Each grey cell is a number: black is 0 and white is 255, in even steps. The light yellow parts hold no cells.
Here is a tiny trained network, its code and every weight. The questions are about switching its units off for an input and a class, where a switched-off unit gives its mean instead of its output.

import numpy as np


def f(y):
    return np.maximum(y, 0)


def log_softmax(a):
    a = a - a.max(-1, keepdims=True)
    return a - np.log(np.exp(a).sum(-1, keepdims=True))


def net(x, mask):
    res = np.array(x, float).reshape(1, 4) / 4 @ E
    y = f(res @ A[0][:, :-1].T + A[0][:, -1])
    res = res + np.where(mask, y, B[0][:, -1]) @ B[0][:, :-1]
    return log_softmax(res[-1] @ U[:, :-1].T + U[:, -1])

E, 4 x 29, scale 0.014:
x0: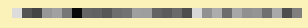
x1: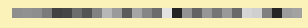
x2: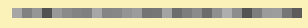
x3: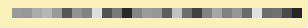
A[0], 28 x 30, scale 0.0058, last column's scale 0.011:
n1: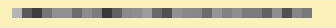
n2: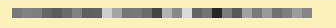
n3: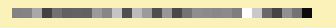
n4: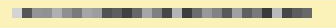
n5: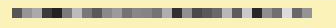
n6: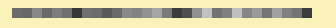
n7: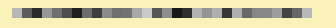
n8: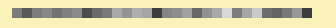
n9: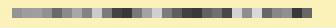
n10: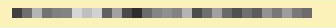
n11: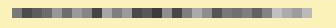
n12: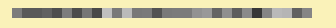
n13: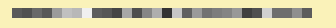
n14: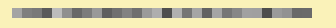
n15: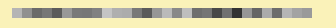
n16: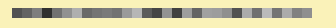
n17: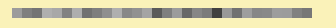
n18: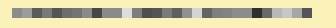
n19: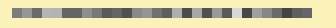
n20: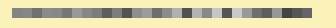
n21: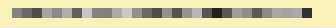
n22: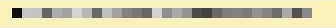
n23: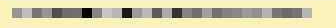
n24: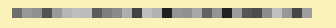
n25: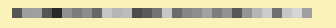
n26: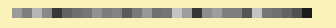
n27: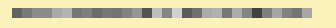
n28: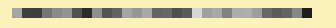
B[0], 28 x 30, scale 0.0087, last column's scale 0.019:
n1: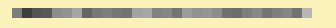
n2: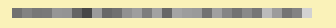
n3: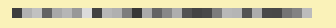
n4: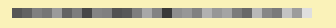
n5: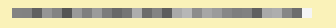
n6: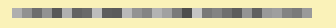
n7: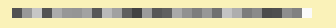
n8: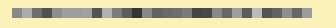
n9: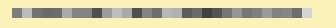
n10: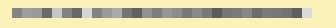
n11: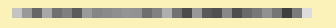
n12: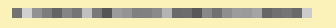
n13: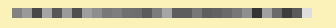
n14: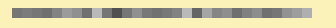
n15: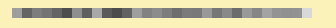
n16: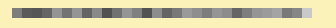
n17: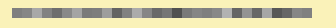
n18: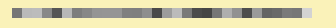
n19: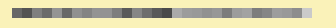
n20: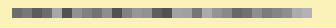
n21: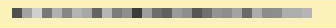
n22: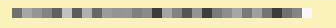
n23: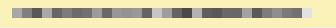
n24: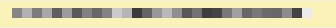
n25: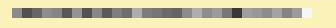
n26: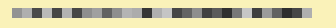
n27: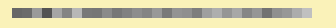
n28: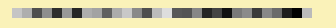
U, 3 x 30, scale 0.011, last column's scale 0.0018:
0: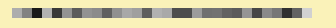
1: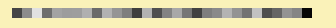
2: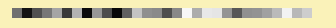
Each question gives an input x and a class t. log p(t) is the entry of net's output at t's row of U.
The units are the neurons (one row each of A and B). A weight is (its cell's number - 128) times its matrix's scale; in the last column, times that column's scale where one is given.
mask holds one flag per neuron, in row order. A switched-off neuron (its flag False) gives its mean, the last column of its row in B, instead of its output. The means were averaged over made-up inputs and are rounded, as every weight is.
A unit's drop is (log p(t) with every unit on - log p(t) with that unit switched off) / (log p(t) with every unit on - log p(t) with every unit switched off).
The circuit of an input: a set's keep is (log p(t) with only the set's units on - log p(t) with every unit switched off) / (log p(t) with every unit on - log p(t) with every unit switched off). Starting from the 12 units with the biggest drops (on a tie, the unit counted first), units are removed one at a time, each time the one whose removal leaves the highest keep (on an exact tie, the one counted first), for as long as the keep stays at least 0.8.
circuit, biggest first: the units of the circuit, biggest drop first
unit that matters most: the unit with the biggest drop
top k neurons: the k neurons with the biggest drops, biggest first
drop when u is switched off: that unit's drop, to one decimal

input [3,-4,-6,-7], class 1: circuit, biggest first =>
(n21)
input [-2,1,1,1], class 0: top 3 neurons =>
(n7; n4; n3)
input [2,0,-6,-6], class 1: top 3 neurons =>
(n21; n18; n23)
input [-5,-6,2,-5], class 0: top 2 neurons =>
(n13; n7)
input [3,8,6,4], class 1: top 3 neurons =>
(n3; n7; n8)
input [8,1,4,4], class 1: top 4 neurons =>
(n7; n28; n25; n5)
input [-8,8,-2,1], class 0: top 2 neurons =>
(n22; n23)
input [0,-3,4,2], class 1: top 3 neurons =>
(n25; n5; n15)
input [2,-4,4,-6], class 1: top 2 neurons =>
(n21; n18)
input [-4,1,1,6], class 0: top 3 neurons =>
(n26; n7; n3)
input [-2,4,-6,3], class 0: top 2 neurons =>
(n7; n23)
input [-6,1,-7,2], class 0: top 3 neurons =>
(n7; n3; n21)
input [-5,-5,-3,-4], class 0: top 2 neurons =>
(n13; n7)
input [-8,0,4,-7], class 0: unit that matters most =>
n22
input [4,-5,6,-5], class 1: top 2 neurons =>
(n21; n7)
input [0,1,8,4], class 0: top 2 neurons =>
(n7; n3)
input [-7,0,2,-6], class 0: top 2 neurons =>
(n22; n11)
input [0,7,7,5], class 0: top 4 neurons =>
(n23; n26; n7; n21)
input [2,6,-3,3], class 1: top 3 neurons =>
(n3; n13; n11)
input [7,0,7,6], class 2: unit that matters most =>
n4
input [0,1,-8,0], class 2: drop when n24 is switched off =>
0.3
